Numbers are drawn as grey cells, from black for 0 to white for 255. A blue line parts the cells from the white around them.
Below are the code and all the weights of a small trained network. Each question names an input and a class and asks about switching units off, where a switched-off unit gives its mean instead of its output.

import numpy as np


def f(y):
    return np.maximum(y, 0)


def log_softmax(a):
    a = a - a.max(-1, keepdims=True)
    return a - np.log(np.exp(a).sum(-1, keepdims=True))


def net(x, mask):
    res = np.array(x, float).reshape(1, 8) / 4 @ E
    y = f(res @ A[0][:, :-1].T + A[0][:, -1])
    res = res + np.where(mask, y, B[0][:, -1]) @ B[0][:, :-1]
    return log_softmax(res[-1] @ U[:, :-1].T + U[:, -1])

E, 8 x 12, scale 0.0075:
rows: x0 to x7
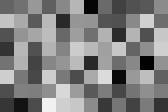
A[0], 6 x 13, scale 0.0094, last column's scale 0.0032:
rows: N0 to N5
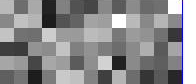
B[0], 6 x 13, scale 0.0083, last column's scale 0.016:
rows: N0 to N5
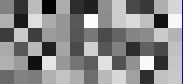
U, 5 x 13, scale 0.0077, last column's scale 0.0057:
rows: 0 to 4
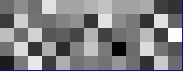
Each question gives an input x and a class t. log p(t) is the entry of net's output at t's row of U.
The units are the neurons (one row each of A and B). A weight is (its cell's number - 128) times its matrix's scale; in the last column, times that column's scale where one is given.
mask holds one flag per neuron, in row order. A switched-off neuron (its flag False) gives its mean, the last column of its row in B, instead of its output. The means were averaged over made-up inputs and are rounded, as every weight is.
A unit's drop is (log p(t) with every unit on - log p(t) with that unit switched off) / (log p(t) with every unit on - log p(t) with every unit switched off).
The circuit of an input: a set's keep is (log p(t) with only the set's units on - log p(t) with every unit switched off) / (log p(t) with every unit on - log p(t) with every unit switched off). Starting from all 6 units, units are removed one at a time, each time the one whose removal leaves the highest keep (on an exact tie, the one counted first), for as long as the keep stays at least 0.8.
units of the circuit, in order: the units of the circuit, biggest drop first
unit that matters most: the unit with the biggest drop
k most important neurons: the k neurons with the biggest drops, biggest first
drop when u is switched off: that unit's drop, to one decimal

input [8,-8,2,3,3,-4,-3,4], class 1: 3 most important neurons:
N1; N5; N0
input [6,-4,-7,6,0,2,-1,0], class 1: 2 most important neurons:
N1; N0
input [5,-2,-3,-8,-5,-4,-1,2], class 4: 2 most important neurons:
N0; N1
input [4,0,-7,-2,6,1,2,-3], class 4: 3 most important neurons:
N0; N4; N2
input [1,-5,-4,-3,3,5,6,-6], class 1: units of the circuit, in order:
N1; N0; N4
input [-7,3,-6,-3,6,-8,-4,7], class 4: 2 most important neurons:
N4; N1
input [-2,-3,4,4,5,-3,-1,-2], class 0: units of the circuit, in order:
N0
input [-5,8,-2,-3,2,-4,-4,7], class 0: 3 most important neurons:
N0; N5; N3
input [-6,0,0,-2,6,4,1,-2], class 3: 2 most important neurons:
N1; N5
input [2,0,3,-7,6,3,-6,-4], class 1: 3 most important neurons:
N1; N0; N3
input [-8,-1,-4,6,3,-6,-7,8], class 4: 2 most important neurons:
N4; N5
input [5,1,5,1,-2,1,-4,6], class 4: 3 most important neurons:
N1; N4; N3
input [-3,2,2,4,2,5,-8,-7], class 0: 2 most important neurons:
N1; N4
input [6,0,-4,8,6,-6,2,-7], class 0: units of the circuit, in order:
N1
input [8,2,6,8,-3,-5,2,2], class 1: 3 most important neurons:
N1; N0; N5
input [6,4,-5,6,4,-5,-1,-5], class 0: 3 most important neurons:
N1; N3; N0
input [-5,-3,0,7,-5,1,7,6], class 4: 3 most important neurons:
N3; N4; N1
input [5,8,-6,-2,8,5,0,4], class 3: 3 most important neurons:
N1; N0; N4
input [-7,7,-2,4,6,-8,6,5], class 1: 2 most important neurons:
N1; N5
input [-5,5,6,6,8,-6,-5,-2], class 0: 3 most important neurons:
N1; N0; N3
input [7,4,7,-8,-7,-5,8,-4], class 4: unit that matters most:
N0
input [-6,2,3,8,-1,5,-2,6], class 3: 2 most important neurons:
N2; N1
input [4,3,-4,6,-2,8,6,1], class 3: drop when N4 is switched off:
0.0
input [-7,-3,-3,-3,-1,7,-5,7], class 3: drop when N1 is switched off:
0.1
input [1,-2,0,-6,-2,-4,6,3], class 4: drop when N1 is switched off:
0.1
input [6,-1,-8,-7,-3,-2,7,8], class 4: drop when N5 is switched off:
0.2
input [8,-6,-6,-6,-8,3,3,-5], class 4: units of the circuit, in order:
N0
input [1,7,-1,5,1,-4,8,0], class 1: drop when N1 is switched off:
1.1
